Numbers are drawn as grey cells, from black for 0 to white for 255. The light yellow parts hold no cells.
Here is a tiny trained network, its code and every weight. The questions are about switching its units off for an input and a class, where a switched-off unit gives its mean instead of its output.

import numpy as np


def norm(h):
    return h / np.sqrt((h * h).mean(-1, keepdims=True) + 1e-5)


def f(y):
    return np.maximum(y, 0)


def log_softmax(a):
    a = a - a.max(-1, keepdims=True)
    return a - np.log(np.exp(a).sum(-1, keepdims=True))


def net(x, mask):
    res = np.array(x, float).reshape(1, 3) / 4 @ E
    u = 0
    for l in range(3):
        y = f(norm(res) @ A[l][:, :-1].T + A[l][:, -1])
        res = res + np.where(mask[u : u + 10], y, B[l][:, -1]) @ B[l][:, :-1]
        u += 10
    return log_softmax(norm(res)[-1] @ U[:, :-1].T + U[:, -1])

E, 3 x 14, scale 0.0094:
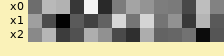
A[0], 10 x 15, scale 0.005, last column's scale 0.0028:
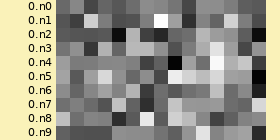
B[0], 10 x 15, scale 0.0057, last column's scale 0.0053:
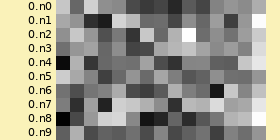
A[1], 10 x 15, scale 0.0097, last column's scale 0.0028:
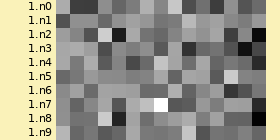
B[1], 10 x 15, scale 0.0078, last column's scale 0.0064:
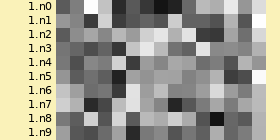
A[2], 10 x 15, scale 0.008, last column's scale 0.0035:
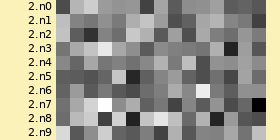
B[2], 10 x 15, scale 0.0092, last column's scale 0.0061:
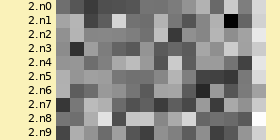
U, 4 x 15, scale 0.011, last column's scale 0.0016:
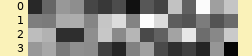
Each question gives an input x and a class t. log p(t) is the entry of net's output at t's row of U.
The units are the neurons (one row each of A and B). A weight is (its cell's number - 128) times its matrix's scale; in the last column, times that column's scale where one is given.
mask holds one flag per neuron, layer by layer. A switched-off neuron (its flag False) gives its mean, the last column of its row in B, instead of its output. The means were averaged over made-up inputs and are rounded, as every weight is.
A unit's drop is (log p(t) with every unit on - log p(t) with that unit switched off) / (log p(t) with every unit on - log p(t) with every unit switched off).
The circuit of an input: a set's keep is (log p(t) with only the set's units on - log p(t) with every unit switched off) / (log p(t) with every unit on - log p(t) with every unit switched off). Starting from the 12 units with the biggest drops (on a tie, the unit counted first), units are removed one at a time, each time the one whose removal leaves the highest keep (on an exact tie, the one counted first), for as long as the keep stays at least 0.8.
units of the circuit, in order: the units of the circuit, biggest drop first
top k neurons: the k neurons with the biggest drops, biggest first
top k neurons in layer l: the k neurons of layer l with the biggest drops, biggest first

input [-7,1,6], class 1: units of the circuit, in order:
(1.n2)
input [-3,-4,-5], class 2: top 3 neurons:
(0.n8, 1.n7, 1.n0)
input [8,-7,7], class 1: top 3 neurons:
(1.n0, 0.n8, 2.n8)
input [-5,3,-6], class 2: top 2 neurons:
(1.n7, 0.n8)
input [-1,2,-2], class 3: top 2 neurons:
(1.n0, 2.n5)
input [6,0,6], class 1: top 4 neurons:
(2.n8, 0.n7, 0.n1, 1.n7)
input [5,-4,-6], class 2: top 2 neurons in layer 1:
(1.n2, 1.n8)
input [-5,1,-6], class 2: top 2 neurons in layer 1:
(1.n7, 1.n5)
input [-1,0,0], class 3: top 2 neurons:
(1.n2, 1.n8)
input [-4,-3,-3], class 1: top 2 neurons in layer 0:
(0.n8, 0.n7)
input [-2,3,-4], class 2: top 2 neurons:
(1.n0, 1.n1)
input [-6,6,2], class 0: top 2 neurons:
(1.n0, 0.n8)
